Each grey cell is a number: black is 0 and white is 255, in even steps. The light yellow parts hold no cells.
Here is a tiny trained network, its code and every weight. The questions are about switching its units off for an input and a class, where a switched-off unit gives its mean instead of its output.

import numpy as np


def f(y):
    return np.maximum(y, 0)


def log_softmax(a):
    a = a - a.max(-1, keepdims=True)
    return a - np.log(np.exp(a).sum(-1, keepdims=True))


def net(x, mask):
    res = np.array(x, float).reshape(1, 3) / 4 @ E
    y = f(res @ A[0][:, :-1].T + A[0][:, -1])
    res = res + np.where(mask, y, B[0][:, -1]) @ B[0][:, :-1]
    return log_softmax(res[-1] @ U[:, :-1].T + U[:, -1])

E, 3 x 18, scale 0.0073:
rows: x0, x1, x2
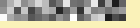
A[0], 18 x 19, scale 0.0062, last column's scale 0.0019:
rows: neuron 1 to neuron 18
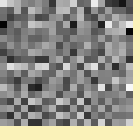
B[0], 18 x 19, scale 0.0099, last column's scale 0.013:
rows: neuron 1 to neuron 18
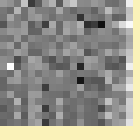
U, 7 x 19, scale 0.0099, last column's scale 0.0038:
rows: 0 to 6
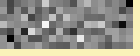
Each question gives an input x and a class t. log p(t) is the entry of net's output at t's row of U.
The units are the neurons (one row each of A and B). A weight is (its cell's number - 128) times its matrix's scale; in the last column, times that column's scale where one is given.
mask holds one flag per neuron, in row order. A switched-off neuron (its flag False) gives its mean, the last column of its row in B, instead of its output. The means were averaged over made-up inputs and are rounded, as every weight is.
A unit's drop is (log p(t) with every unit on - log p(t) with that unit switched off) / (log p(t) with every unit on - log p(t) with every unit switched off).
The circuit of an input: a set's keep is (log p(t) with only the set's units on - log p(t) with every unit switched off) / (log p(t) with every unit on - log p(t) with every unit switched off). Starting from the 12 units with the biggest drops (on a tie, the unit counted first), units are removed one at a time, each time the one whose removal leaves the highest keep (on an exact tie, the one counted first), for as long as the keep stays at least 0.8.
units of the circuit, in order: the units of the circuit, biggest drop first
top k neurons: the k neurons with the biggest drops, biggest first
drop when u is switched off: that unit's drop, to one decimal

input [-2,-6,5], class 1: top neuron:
(neuron 1)
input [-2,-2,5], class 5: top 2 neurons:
(neuron 10; neuron 12)
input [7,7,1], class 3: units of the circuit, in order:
(neuron 4; neuron 13)
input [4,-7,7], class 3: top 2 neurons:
(neuron 4; neuron 1)
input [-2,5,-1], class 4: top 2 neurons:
(neuron 1; neuron 10)
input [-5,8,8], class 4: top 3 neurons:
(neuron 18; neuron 16; neuron 13)
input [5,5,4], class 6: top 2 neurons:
(neuron 10; neuron 14)
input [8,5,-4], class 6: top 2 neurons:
(neuron 10; neuron 1)
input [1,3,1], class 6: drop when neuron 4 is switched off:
0.2
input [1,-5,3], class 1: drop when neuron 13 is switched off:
0.1
